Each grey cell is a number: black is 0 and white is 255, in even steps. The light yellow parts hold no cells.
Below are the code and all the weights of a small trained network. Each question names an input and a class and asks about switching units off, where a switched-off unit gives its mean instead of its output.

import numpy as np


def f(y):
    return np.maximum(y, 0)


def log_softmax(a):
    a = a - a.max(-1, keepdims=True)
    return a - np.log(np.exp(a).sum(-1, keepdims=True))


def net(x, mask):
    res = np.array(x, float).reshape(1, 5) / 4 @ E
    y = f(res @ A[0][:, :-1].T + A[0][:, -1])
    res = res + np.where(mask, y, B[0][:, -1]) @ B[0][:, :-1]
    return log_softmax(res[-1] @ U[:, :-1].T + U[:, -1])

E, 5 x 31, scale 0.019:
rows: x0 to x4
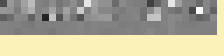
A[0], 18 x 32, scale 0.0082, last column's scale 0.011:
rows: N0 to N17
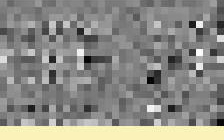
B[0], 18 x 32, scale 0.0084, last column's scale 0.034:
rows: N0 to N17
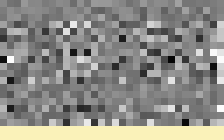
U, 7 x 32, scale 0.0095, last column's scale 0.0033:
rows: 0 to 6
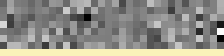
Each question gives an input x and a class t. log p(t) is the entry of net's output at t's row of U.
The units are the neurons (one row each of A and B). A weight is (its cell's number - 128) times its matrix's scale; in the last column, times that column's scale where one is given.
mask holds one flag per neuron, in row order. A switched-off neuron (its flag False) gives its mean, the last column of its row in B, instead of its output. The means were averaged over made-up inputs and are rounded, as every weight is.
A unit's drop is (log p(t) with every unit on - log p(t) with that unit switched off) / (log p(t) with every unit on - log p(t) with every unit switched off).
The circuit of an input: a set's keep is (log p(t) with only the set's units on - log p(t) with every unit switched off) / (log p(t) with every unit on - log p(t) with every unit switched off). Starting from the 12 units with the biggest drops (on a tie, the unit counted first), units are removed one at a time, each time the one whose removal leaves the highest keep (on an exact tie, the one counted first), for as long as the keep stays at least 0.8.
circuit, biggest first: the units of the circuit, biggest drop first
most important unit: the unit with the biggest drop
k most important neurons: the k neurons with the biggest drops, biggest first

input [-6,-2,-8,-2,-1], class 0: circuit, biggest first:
N8
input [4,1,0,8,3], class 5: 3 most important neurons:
N8; N10; N5
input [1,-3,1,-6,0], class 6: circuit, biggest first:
N15; N3
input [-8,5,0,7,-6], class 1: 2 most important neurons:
N8; N11
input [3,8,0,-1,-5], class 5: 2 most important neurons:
N7; N8
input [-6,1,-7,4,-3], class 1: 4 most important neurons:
N7; N17; N3; N9
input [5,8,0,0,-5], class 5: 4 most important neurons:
N7; N8; N5; N10
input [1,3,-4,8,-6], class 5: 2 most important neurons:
N11; N4
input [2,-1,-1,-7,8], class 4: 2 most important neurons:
N8; N7
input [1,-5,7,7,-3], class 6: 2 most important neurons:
N4; N11
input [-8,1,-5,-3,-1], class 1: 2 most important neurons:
N8; N9
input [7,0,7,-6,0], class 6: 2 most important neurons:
N4; N5
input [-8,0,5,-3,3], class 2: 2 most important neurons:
N15; N3
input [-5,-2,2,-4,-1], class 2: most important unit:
N15
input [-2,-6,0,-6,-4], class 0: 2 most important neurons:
N11; N7
